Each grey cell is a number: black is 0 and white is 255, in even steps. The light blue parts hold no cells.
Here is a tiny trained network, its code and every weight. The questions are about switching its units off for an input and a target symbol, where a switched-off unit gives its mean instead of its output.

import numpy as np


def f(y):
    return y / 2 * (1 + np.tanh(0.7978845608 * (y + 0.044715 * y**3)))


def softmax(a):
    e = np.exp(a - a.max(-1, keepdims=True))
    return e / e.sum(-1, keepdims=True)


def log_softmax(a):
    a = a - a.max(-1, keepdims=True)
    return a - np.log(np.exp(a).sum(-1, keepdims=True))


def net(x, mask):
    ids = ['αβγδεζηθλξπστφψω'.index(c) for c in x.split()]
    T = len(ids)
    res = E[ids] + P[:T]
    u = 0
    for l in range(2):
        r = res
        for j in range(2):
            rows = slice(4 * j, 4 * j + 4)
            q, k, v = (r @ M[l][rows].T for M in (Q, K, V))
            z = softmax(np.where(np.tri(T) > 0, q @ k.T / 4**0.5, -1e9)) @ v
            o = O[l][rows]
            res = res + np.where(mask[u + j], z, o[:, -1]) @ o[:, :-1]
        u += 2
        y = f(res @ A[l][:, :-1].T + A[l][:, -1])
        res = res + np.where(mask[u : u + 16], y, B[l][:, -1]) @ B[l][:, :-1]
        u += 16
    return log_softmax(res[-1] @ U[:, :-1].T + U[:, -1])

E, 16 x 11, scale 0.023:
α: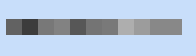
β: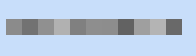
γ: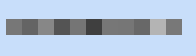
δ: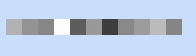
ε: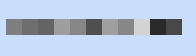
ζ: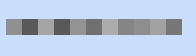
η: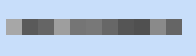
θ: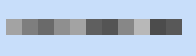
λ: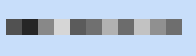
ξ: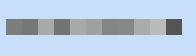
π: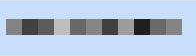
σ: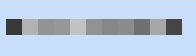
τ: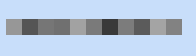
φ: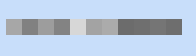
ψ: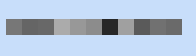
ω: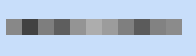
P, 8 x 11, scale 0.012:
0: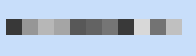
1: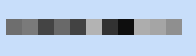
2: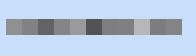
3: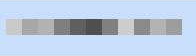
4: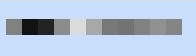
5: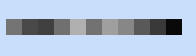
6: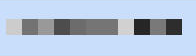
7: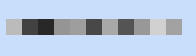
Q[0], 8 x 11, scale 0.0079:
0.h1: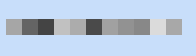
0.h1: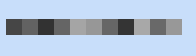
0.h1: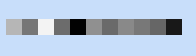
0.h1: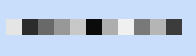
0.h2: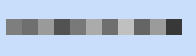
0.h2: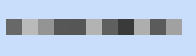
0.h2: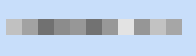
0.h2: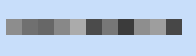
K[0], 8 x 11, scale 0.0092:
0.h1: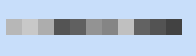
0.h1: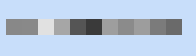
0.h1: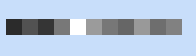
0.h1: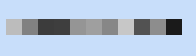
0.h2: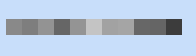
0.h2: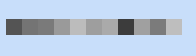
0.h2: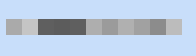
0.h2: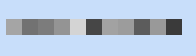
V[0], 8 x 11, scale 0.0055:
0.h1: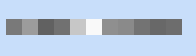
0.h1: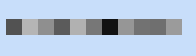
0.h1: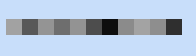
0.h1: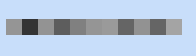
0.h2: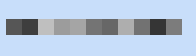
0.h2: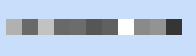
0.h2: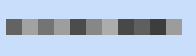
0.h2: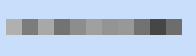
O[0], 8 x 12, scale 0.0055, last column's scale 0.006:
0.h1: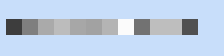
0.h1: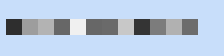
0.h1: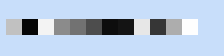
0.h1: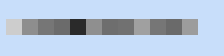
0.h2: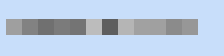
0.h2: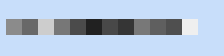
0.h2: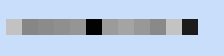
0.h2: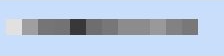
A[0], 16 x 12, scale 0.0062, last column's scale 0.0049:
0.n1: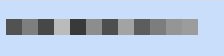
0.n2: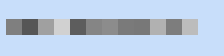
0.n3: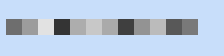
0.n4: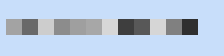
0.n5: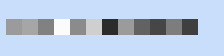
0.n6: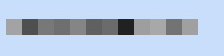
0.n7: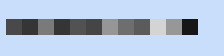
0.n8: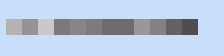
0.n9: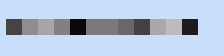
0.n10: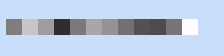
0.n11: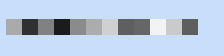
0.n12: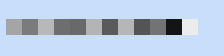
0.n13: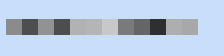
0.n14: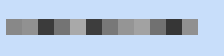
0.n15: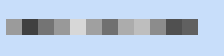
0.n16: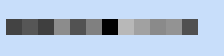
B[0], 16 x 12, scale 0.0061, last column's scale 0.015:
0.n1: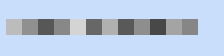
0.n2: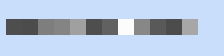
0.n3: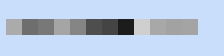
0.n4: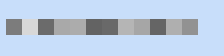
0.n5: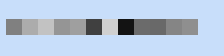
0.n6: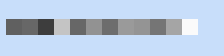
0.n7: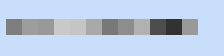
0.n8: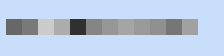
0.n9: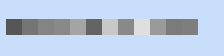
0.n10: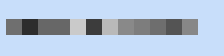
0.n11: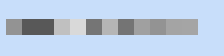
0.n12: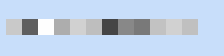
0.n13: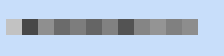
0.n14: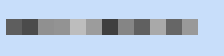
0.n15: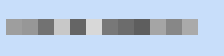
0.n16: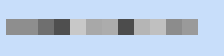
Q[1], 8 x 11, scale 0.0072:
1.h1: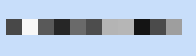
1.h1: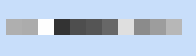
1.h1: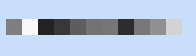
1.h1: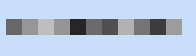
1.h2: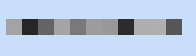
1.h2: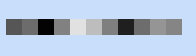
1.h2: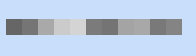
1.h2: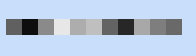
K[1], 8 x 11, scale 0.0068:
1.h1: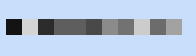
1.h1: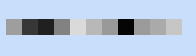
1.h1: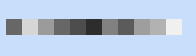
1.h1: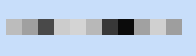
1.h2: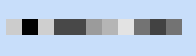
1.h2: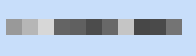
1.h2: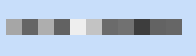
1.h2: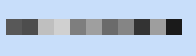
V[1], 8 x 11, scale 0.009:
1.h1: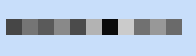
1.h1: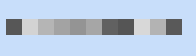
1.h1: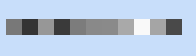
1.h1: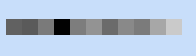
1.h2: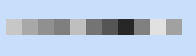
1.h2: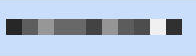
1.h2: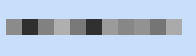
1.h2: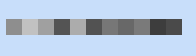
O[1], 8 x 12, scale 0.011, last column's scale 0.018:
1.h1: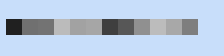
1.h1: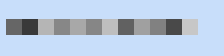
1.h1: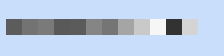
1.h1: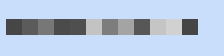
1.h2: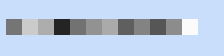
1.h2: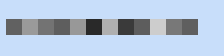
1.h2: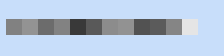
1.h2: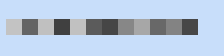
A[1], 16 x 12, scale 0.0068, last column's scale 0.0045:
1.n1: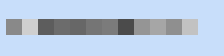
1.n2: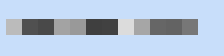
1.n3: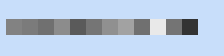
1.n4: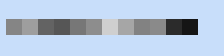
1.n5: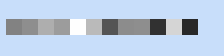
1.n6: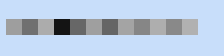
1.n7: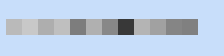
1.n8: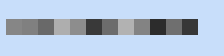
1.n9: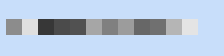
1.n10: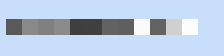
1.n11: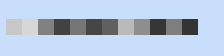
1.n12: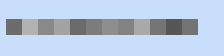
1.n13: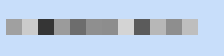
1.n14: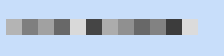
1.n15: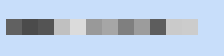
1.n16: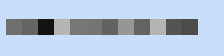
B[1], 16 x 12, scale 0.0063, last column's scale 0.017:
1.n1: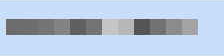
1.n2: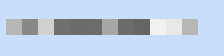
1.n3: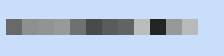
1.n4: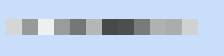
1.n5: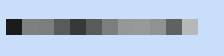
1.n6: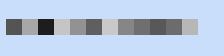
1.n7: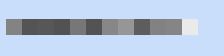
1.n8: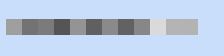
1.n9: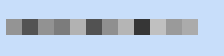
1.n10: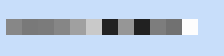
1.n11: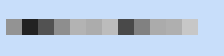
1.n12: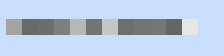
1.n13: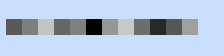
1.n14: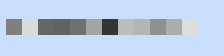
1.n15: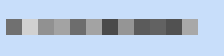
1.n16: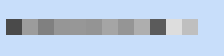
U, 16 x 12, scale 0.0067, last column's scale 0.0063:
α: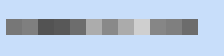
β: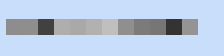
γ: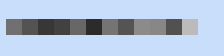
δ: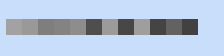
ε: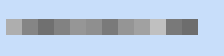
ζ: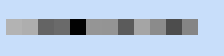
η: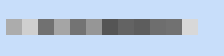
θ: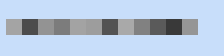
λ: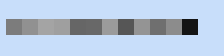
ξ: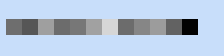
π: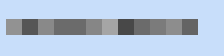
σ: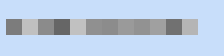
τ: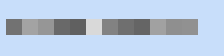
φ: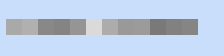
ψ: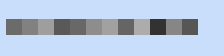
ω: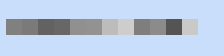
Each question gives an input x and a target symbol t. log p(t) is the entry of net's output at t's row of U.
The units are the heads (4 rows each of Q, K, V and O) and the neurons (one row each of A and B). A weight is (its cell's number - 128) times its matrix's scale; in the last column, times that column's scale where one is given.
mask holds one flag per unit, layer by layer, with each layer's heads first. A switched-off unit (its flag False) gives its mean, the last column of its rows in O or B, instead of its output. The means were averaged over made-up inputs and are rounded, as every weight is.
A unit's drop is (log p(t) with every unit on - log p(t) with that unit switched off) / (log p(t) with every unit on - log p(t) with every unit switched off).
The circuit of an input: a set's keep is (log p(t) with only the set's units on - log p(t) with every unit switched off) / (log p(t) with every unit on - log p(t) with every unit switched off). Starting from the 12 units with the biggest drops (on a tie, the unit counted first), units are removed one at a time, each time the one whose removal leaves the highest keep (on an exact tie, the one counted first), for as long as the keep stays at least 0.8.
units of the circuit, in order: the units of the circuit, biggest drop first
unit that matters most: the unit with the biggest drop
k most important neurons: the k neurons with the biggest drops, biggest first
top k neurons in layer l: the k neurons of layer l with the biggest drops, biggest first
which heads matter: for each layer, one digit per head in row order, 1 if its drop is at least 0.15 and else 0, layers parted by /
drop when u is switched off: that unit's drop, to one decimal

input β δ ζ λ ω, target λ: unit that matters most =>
1.h2
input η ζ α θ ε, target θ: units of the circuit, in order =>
1.h2; 0.h1
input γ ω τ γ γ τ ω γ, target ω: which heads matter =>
00 / 10
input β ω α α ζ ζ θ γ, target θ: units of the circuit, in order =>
0.n12; 1.h2; 1.n10; 0.h1
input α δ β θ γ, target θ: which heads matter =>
00 / 01
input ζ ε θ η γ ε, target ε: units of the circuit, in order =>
0.n14; 1.n2; 1.h2
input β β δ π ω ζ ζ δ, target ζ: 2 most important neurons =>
0.n12; 0.n11
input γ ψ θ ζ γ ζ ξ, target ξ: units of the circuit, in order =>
0.n12; 1.h1; 0.n8; 0.h2
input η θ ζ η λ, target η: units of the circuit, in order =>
1.h1; 1.n15
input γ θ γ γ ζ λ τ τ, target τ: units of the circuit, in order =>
1.h1; 0.n12; 1.h2
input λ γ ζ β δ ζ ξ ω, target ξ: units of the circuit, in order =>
0.n12; 1.h1; 0.h2
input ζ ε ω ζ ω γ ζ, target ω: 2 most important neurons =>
1.n9; 1.n13
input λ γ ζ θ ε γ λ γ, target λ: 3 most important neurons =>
1.n16; 1.n3; 1.n2
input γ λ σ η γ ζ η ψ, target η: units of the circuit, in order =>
1.h1
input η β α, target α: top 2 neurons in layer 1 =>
1.n16; 1.n4
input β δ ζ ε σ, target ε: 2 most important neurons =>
1.n2; 0.n3
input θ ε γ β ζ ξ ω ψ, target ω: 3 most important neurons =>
1.n9; 1.n13; 0.n12
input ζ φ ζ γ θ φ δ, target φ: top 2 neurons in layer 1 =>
1.n14; 1.n11
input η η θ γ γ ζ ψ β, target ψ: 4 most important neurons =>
0.n12; 0.n5; 0.n16; 1.n5
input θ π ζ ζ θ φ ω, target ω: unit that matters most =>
0.n11
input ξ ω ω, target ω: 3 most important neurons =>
0.n3; 1.n9; 1.n13
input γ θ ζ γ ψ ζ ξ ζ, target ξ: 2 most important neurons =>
0.n12; 0.n3
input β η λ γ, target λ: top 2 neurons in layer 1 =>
1.n16; 1.n13
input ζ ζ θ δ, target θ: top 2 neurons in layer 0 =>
0.n14; 0.n15
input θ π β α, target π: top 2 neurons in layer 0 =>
0.n5; 0.n1
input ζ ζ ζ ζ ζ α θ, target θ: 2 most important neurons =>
0.n12; 0.n14
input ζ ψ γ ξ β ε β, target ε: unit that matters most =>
0.n14
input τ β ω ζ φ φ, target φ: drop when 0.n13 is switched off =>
0.1
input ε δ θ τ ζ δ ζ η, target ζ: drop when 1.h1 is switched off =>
0.3
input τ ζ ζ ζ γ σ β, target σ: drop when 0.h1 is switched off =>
0.2
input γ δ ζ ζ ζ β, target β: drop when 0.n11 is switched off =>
0.0
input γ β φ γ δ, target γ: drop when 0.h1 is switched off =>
0.1
